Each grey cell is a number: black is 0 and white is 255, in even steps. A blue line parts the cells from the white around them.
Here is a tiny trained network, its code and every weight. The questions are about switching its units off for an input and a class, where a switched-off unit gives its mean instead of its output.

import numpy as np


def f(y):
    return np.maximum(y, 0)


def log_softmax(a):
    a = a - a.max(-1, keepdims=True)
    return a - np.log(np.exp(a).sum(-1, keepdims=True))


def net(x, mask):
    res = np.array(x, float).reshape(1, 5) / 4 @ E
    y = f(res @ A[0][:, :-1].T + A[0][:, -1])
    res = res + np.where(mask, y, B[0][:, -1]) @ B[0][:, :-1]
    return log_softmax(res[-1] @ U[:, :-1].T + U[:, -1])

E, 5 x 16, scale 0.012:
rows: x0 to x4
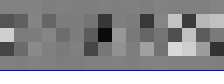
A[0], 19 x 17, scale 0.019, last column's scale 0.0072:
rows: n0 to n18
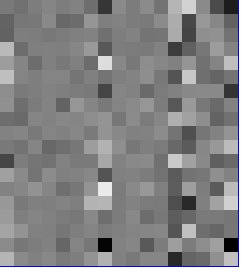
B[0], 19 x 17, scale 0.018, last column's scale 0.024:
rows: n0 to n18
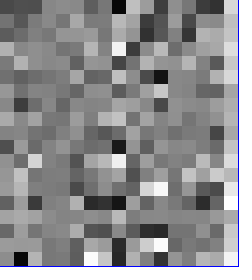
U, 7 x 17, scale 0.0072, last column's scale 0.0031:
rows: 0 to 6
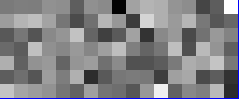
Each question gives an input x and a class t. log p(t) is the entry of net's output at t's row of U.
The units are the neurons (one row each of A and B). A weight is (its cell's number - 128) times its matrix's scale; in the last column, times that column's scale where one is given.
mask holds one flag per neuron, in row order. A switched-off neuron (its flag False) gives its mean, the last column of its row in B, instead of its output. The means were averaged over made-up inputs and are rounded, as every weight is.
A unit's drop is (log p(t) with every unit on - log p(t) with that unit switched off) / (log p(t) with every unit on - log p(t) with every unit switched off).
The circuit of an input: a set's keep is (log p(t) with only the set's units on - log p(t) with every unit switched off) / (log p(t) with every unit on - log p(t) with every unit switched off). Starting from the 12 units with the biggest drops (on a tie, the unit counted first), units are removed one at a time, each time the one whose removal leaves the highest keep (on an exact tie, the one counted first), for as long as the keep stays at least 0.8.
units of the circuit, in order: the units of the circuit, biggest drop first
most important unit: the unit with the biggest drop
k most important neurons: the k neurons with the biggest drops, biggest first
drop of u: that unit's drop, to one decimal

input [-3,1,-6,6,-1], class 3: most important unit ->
n1
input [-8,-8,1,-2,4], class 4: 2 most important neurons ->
n5, n18
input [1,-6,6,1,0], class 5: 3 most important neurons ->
n0, n16, n11
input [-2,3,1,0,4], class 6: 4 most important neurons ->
n0, n14, n5, n18
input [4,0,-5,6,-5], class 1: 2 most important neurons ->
n18, n5
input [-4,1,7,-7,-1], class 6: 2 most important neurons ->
n17, n3
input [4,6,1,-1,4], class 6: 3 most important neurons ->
n17, n0, n14
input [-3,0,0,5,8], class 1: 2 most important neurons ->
n14, n11
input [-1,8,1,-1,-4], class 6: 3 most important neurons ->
n17, n0, n14
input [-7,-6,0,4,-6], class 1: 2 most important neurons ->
n13, n14
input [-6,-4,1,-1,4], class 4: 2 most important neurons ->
n0, n14
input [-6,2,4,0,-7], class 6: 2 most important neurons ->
n14, n18
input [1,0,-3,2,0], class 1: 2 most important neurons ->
n18, n5
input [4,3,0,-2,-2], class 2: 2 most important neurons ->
n13, n11
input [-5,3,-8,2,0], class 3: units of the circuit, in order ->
n11
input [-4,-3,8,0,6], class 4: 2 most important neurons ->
n14, n3
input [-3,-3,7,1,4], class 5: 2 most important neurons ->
n0, n11
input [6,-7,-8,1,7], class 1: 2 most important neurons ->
n11, n13
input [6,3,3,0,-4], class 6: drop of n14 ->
0.4
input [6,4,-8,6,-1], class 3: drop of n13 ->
0.0
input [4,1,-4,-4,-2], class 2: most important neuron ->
n17
